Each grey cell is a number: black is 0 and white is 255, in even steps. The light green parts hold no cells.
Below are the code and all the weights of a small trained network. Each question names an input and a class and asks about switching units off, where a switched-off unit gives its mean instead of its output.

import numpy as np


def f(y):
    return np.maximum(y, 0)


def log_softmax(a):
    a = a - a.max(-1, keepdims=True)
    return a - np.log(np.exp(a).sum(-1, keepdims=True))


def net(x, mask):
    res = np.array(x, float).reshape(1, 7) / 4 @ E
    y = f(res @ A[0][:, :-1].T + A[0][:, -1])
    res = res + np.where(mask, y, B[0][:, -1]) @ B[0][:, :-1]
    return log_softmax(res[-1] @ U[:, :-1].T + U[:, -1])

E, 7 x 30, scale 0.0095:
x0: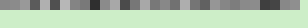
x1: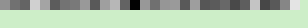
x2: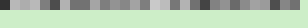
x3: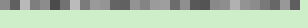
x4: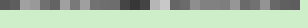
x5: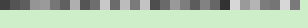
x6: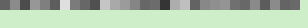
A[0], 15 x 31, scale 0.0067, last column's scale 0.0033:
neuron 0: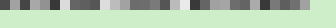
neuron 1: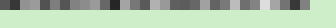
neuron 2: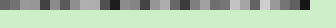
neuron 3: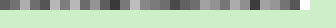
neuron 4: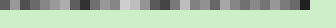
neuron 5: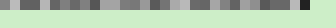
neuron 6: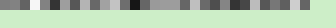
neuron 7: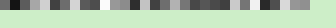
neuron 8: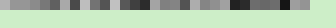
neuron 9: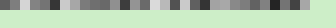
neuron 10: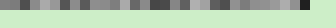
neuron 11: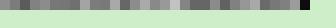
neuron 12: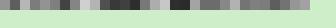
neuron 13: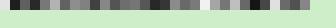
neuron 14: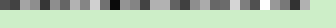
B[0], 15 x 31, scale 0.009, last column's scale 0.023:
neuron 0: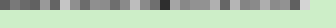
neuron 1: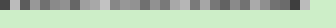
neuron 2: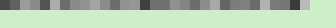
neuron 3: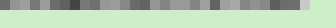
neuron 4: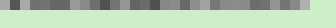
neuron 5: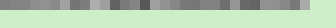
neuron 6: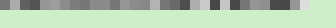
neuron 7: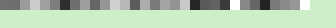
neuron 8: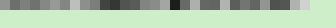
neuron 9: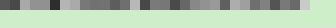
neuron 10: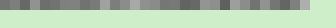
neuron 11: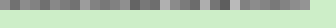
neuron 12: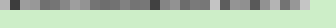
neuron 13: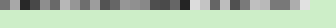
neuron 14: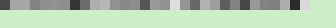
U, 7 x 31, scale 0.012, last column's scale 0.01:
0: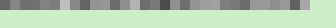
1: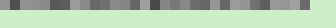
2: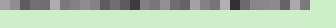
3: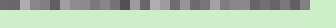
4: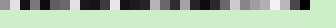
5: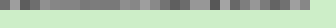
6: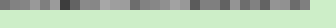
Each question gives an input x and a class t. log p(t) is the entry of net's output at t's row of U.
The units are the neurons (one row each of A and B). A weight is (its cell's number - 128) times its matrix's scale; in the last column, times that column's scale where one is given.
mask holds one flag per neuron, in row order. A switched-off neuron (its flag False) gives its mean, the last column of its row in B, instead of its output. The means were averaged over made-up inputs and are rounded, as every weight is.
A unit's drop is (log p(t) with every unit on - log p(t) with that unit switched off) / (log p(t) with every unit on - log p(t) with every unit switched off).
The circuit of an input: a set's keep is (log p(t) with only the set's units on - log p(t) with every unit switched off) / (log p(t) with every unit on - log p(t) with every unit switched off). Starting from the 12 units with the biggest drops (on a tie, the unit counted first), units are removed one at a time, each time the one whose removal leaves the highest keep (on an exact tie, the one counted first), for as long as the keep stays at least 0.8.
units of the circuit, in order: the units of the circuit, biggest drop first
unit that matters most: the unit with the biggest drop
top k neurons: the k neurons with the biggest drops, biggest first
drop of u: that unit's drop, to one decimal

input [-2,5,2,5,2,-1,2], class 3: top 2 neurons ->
neuron 13; neuron 9
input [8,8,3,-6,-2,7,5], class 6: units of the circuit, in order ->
neuron 7
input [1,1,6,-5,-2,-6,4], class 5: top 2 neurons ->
neuron 8; neuron 14
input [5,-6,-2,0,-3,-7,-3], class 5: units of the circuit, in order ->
neuron 0; neuron 14
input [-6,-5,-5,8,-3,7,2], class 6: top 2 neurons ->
neuron 7; neuron 0
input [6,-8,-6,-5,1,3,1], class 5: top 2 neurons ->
neuron 0; neuron 14
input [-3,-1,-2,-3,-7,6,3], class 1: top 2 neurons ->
neuron 7; neuron 14
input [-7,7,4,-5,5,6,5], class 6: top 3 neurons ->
neuron 7; neuron 13; neuron 8
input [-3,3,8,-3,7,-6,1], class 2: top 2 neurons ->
neuron 8; neuron 6
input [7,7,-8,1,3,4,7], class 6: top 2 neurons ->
neuron 7; neuron 6
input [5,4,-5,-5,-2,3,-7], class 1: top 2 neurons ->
neuron 14; neuron 1
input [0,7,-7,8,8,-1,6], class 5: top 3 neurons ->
neuron 6; neuron 8; neuron 4
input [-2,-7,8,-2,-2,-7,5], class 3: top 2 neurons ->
neuron 13; neuron 9
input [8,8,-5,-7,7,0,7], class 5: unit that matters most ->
neuron 6
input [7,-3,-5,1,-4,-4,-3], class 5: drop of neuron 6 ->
-0.1
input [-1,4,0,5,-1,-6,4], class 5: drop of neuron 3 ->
-0.1
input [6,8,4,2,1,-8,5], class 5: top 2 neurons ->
neuron 6; neuron 8
